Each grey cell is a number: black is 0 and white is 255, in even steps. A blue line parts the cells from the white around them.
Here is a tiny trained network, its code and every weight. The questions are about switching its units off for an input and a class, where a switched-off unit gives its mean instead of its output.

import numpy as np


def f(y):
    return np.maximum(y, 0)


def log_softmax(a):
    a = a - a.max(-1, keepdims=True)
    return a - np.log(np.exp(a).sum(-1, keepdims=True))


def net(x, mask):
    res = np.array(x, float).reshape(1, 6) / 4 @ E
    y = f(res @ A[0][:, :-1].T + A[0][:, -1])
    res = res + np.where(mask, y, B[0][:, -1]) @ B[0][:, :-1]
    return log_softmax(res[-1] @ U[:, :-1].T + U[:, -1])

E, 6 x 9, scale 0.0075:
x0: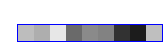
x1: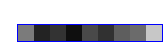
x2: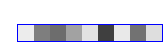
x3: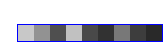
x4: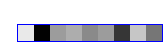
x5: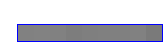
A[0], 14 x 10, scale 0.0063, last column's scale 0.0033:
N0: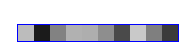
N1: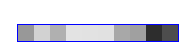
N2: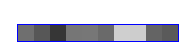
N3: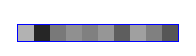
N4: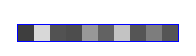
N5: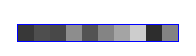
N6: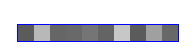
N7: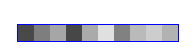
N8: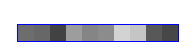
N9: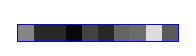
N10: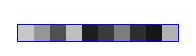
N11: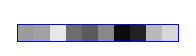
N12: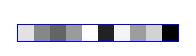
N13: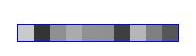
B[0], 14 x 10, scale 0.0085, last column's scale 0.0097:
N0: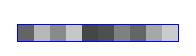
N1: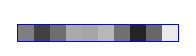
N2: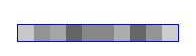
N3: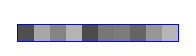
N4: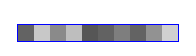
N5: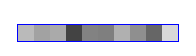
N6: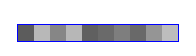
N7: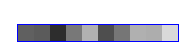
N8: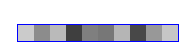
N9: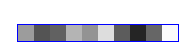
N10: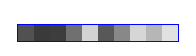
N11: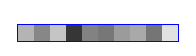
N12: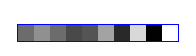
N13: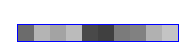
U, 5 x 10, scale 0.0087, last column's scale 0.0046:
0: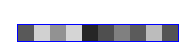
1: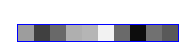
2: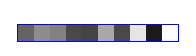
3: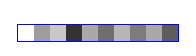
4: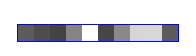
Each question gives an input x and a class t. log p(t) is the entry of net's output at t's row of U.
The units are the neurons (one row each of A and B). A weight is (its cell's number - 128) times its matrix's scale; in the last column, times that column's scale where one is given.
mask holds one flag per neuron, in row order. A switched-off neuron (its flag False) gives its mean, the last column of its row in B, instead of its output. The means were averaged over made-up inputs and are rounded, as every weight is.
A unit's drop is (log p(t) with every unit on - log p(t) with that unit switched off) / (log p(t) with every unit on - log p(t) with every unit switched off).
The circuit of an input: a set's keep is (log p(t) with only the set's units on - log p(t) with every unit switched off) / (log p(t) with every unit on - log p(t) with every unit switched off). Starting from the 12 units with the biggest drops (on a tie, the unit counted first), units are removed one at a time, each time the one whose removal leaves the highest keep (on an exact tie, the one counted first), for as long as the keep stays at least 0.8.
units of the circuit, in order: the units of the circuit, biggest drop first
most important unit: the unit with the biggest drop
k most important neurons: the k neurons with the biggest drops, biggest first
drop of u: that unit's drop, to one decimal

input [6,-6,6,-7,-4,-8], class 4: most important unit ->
N7
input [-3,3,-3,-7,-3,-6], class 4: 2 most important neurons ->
[N7; N12]
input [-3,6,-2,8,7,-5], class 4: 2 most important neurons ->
[N10; N4]
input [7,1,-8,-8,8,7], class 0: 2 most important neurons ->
[N12; N13]
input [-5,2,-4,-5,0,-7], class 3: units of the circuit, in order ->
[N12; N5]
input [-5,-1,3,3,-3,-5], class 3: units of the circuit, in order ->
[N8; N2]
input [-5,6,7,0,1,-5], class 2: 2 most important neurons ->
[N12; N1]
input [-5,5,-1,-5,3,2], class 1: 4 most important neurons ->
[N9; N10; N11; N12]
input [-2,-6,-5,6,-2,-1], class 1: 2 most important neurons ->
[N1; N12]
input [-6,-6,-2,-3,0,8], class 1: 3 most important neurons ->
[N1; N11; N12]
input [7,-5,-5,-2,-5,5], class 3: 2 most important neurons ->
[N11; N12]
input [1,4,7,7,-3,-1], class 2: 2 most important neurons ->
[N12; N7]
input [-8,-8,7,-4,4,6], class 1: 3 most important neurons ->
[N1; N11; N8]
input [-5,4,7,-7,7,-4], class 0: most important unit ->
N0
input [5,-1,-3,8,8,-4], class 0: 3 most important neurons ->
[N13; N0; N3]
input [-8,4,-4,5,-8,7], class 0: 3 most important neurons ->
[N4; N6; N11]
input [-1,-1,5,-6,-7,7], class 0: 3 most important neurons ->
[N4; N10; N6]
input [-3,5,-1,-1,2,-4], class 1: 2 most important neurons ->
[N9; N12]
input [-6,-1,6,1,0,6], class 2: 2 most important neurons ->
[N12; N11]
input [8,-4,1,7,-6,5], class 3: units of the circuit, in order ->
[N11]
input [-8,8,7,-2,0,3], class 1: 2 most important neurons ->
[N9; N11]
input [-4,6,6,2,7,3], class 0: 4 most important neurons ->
[N0; N13; N3; N1]
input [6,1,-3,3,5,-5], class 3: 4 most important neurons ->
[N11; N12; N4; N6]
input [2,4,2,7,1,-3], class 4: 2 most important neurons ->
[N10; N1]
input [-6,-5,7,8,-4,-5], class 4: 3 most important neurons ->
[N10; N9; N11]
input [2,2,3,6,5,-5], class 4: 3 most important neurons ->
[N10; N4; N6]
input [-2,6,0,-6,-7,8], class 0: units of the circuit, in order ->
[N4]
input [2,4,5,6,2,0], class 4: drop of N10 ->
1.6
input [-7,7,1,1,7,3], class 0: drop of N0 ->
0.6
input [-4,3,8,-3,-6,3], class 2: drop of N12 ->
1.3
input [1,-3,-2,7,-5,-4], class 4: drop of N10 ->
0.9
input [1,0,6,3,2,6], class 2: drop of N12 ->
0.6
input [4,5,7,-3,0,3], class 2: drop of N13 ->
0.0
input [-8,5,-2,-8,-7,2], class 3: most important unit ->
N5
